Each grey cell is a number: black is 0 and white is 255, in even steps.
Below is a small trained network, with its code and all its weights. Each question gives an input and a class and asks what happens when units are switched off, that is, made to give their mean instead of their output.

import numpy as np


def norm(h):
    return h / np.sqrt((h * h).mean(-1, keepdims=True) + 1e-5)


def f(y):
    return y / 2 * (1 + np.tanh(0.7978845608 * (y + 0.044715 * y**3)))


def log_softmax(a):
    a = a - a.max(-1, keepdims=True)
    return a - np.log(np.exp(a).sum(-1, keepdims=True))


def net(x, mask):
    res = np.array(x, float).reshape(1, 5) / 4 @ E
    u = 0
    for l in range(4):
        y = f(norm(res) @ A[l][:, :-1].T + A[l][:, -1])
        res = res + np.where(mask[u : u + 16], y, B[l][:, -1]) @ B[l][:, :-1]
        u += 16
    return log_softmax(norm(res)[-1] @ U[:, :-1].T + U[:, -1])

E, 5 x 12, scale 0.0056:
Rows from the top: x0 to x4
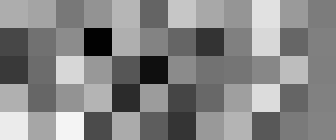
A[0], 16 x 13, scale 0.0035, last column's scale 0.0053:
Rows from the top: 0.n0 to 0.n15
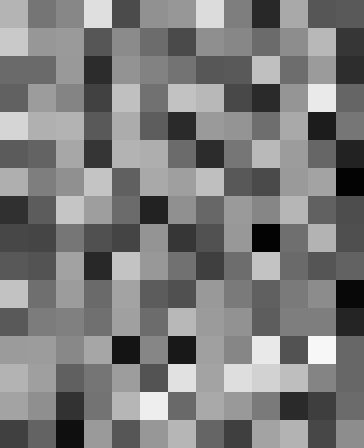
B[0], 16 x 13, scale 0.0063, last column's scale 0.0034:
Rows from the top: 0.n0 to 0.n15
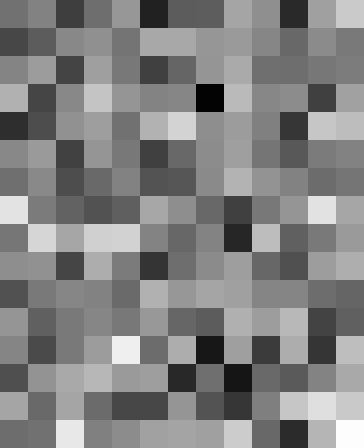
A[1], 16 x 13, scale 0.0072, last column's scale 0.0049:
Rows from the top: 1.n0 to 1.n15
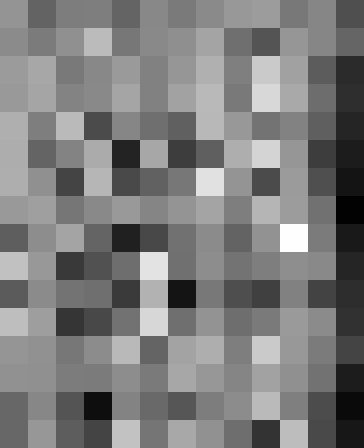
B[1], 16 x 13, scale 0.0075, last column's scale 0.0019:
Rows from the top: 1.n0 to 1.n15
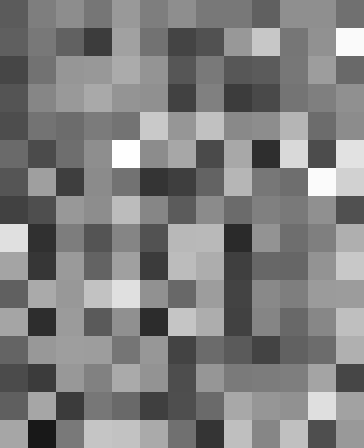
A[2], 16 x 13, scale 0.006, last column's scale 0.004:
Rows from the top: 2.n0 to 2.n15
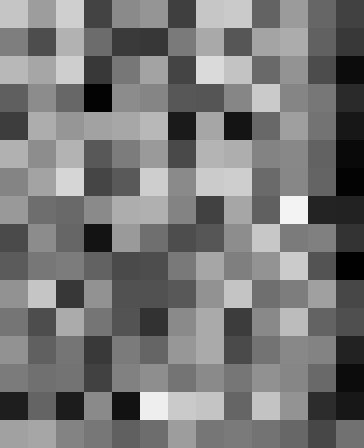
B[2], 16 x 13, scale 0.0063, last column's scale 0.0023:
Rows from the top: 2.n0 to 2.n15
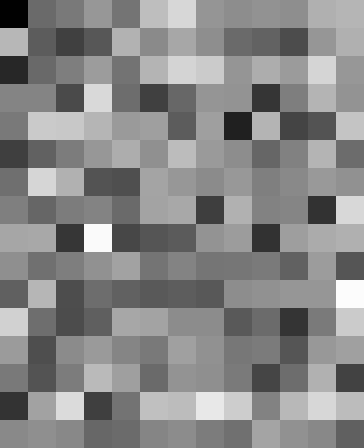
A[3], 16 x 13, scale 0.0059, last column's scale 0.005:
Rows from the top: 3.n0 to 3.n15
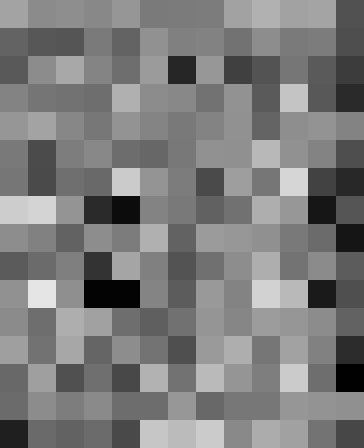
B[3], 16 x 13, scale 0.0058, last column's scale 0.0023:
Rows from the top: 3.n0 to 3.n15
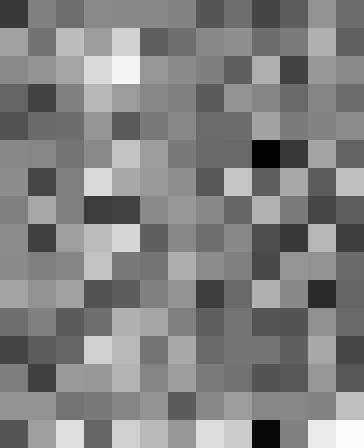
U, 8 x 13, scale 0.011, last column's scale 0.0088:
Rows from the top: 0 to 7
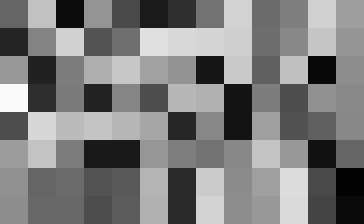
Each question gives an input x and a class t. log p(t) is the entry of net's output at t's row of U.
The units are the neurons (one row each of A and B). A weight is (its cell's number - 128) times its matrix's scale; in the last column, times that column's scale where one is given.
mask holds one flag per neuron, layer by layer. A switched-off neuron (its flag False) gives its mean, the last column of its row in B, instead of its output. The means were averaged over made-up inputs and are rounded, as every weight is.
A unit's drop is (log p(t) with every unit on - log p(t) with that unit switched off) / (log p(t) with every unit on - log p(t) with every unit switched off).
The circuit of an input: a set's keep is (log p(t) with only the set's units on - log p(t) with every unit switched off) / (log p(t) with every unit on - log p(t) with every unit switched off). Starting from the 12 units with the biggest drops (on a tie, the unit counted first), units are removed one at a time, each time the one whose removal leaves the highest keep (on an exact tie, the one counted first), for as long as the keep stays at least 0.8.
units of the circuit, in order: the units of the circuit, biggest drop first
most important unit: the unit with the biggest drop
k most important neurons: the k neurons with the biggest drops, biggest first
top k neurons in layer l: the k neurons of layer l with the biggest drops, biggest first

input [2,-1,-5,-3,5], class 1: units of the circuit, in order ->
2.n0
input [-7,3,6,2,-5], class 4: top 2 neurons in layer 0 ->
0.n8, 0.n14
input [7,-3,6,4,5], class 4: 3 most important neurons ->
0.n14, 0.n15, 1.n3
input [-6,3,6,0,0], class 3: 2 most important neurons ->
1.n8, 0.n13
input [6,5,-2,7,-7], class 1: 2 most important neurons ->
2.n14, 0.n15
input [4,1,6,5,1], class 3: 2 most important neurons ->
1.n8, 0.n3
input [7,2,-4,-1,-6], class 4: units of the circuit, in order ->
1.n3, 1.n12
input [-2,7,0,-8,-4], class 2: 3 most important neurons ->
1.n15, 0.n0, 0.n3
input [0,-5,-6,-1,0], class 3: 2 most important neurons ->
1.n11, 1.n9
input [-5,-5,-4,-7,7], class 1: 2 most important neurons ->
0.n12, 2.n0
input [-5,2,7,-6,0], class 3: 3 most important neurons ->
1.n8, 0.n12, 0.n7
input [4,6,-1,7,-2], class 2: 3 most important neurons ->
1.n5, 0.n0, 0.n12
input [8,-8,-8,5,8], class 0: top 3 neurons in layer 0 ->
0.n15, 0.n0, 0.n7
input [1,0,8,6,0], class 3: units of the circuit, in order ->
1.n8
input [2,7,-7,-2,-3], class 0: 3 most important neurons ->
1.n14, 0.n7, 0.n9
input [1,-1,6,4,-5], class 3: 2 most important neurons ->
0.n4, 1.n8
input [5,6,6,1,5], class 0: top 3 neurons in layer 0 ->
0.n14, 0.n15, 0.n9
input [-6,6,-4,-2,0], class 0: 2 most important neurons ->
0.n13, 1.n14
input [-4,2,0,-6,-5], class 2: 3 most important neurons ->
0.n4, 1.n15, 0.n3
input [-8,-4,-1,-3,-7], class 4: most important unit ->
1.n10
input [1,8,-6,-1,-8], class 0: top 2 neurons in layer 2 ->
2.n8, 2.n3
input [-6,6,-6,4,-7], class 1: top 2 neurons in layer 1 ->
1.n1, 1.n6
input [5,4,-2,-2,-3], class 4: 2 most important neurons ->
0.n0, 1.n12
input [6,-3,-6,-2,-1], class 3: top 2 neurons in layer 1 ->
1.n11, 1.n9
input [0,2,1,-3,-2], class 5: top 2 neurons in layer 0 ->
0.n12, 0.n15
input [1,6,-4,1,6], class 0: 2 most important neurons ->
0.n15, 1.n14
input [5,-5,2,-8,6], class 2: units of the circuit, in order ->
1.n15
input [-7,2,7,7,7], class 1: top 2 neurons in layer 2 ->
2.n0, 2.n2
